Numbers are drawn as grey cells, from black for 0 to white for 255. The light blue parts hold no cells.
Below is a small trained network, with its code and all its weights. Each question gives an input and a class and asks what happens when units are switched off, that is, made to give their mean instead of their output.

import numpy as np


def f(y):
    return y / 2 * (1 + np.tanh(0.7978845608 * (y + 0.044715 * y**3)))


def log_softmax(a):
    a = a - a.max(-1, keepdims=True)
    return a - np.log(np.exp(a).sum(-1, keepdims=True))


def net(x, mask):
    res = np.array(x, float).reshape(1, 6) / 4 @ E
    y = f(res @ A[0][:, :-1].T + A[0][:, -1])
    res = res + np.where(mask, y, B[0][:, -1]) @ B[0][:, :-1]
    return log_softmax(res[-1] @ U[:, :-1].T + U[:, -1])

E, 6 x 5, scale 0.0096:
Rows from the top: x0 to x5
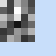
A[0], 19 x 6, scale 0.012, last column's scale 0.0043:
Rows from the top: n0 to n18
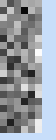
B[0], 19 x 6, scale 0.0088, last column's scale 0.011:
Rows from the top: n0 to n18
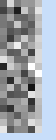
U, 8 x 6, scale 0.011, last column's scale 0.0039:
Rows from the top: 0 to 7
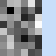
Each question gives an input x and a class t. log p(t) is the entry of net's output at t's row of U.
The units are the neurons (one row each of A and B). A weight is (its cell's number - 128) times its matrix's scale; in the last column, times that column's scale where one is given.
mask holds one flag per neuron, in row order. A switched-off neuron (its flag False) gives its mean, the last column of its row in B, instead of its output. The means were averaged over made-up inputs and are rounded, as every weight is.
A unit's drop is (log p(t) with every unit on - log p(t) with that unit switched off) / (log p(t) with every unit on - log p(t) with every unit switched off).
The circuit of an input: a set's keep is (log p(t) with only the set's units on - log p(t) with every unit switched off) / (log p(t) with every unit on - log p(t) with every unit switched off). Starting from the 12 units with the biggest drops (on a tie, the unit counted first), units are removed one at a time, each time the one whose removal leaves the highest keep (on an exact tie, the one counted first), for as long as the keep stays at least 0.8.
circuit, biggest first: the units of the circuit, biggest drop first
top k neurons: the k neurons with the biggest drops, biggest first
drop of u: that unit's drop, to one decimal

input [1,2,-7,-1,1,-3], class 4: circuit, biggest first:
(n8; n18)
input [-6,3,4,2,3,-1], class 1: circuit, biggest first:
(n0; n8)
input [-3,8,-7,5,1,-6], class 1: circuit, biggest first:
(n11)
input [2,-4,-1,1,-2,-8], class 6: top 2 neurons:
(n12; n0)
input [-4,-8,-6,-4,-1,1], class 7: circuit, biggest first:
(n18; n12)
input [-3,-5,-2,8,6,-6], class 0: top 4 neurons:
(n9; n17; n0; n7)
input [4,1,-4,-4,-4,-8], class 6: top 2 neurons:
(n8; n0)
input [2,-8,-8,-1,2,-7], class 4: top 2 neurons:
(n8; n18)
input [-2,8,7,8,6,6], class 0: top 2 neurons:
(n6; n9)
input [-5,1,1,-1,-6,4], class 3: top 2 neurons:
(n1; n18)
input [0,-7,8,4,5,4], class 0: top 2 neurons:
(n6; n9)
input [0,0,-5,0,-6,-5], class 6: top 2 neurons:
(n12; n0)
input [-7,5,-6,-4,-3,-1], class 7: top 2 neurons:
(n12; n7)
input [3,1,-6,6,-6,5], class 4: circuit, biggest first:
(n13)
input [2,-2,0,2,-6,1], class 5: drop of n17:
0.2
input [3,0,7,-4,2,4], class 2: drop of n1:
-0.1
